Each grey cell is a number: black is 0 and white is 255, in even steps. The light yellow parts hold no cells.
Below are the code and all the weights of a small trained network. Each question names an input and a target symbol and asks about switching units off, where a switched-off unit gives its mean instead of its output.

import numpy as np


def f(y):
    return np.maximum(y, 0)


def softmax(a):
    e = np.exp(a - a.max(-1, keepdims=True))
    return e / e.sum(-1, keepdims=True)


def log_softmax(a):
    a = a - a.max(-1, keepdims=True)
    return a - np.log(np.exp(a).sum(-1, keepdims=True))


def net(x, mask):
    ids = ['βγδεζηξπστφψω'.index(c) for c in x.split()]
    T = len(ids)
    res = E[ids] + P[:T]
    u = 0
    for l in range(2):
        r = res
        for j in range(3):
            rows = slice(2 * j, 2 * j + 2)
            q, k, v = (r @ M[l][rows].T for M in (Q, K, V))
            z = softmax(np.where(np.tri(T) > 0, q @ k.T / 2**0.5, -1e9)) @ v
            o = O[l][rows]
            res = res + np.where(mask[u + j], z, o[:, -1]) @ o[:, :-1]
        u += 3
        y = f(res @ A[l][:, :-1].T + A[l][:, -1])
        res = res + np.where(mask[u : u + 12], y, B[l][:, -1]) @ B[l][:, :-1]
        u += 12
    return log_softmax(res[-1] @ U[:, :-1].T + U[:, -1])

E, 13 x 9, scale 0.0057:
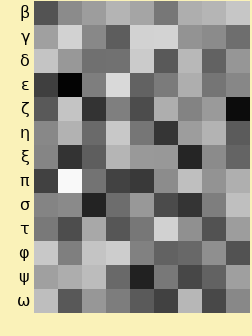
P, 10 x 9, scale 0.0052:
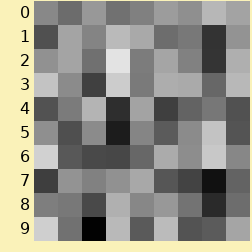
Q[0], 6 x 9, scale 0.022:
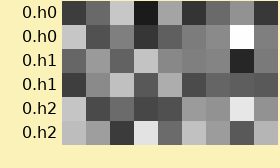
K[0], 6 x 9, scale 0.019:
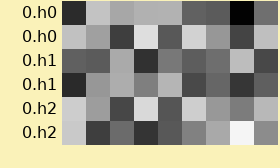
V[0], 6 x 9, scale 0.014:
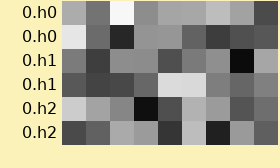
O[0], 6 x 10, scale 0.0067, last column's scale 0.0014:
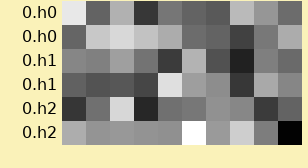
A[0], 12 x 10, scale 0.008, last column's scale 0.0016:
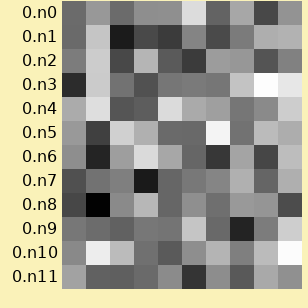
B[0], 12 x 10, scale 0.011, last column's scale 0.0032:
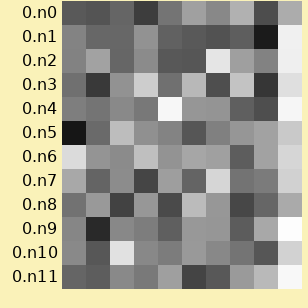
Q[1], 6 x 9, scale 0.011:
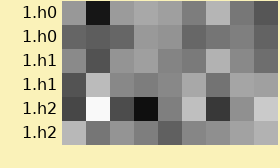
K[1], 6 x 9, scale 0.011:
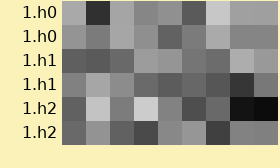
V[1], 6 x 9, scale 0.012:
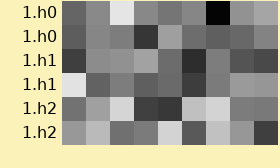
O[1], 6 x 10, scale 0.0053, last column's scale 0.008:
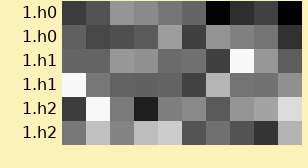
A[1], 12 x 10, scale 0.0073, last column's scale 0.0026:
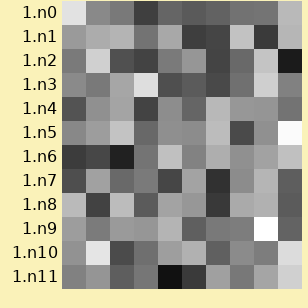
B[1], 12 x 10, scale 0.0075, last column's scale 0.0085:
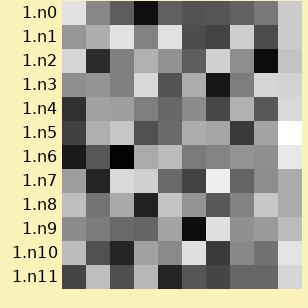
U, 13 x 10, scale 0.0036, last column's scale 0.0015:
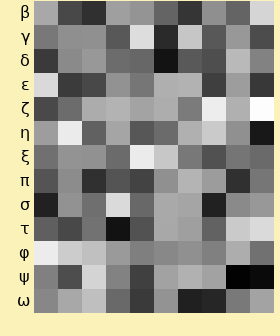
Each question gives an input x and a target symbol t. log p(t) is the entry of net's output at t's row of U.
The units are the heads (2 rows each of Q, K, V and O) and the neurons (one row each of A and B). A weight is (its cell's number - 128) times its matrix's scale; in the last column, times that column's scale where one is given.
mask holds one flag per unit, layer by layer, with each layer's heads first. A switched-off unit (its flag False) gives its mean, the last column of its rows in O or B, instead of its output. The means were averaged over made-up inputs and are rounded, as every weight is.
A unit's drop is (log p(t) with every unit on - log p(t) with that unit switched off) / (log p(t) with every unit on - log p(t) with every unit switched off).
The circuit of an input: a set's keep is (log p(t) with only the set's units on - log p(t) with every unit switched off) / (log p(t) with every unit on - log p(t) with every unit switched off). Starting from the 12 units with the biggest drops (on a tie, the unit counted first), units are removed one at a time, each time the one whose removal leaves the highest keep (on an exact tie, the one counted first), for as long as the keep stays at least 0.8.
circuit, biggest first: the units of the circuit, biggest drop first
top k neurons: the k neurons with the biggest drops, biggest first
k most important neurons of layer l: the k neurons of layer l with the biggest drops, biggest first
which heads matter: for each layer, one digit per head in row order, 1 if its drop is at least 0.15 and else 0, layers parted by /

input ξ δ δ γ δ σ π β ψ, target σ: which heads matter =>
101 / 010
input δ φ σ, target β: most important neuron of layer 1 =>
(1.n5)
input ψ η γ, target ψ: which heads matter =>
011 / 001
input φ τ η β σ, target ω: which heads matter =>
110 / 100
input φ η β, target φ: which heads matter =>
110 / 000
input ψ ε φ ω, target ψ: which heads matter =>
011 / 001
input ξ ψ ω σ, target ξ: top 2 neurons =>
(0.n4 1.n11)
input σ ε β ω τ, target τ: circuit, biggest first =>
(0.h1 0.n9 1.h2)
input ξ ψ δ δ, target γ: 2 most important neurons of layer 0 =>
(0.n4 0.n3)
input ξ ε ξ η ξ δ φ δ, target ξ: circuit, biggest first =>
(0.n4 0.h2 1.h1 0.h1)
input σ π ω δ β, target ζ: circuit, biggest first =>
(1.h1 0.n3 0.h0)
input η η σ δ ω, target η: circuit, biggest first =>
(0.n2 0.h1 0.h2 1.h0)
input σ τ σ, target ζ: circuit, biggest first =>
(1.h1 0.h0 1.n0)
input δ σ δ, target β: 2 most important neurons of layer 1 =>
(1.n5 1.n3)
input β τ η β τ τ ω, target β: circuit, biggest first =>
(0.h2 1.h2 0.n11 1.n5)
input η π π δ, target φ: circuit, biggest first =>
(0.h1 1.h0 1.n6 0.n2)
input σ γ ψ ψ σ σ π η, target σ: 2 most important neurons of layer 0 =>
(0.n2 0.n3)
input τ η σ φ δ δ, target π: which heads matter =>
111 / 101
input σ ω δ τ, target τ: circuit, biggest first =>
(0.n9 1.h2 0.h1)
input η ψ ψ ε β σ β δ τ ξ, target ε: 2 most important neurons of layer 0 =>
(0.n6 0.n2)
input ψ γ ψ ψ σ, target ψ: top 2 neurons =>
(1.n2 1.n7)
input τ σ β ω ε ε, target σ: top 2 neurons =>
(0.n8 1.n11)
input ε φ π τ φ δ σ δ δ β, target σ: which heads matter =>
101 / 000
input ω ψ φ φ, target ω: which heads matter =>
110 / 100
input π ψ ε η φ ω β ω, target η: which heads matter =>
111 / 101
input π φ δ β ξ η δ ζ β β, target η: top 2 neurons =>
(0.n7 0.n4)
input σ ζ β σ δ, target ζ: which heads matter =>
100 / 010
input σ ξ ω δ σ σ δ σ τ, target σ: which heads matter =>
100 / 000
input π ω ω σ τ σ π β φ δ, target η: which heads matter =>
110 / 110
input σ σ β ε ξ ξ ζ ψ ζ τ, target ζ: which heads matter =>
110 / 010
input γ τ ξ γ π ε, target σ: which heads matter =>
010 / 000
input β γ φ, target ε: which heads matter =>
101 / 001
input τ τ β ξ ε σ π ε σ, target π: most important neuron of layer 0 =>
(0.n7)
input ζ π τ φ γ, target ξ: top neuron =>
(0.n7)
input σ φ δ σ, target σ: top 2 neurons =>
(0.n9 1.n1)
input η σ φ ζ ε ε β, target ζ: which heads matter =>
000 / 010
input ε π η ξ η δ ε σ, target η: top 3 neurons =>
(0.n2 1.n11 0.n8)
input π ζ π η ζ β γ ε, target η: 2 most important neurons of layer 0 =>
(0.n7 0.n4)
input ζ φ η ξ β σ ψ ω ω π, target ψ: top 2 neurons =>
(0.n10 0.n3)
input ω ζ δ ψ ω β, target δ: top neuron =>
(1.n10)
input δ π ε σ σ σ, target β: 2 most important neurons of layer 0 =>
(0.n1 0.n11)
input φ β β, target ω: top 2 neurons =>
(0.n10 1.n3)
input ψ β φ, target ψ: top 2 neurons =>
(1.n2 1.n7)
